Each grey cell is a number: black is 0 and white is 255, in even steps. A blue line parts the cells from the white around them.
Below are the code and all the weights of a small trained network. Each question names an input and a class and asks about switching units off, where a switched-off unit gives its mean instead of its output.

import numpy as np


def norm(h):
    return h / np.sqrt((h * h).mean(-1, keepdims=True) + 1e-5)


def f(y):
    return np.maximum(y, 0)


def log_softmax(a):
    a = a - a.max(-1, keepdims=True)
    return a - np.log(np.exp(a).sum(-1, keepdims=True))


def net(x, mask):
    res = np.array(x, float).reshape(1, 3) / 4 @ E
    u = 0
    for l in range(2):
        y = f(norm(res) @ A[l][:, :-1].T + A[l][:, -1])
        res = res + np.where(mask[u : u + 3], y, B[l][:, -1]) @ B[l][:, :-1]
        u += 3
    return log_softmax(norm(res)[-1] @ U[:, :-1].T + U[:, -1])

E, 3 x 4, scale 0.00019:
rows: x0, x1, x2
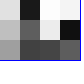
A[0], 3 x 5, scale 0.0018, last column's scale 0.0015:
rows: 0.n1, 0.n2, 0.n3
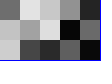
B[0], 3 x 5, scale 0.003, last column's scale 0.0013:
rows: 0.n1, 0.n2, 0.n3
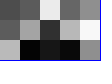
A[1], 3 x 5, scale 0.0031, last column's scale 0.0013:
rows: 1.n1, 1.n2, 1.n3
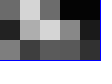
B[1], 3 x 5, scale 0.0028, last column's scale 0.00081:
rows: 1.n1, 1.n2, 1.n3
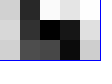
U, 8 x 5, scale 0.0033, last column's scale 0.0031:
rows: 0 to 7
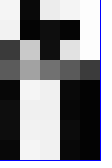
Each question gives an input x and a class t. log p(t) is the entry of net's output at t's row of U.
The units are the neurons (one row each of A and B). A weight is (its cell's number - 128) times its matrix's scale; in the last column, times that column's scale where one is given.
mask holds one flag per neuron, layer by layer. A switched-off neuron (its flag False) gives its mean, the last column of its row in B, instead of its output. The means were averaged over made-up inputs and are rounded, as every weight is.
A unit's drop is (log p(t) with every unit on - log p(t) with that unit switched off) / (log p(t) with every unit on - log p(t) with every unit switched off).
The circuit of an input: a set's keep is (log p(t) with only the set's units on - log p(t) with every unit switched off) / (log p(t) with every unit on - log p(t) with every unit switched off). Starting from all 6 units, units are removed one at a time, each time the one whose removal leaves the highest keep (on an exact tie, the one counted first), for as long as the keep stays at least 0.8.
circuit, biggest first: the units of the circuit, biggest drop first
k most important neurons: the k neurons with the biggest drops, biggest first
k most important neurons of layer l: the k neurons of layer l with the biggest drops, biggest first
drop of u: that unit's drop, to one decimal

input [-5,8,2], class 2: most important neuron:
0.n2
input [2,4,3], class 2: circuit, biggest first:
0.n2, 1.n1, 1.n2
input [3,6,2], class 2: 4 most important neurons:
0.n2, 1.n1, 1.n2, 1.n3
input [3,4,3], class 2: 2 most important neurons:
0.n2, 1.n1
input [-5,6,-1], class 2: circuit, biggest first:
0.n2, 1.n2
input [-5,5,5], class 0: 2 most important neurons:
1.n1, 1.n2
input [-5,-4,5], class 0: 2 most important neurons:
0.n2, 1.n1
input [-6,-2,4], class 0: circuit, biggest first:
1.n1, 0.n2
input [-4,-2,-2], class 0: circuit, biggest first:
0.n2, 1.n1
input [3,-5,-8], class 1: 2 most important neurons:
1.n2, 0.n2
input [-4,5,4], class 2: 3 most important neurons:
0.n2, 1.n2, 1.n3
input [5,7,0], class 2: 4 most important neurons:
0.n2, 1.n1, 1.n2, 1.n3
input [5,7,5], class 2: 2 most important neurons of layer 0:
0.n2, 0.n3
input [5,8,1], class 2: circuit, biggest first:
0.n2, 1.n1, 1.n2, 1.n3
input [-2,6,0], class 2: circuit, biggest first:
0.n2
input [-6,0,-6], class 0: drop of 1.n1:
0.8
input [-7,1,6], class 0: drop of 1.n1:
0.9
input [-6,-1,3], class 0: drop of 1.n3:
0.0
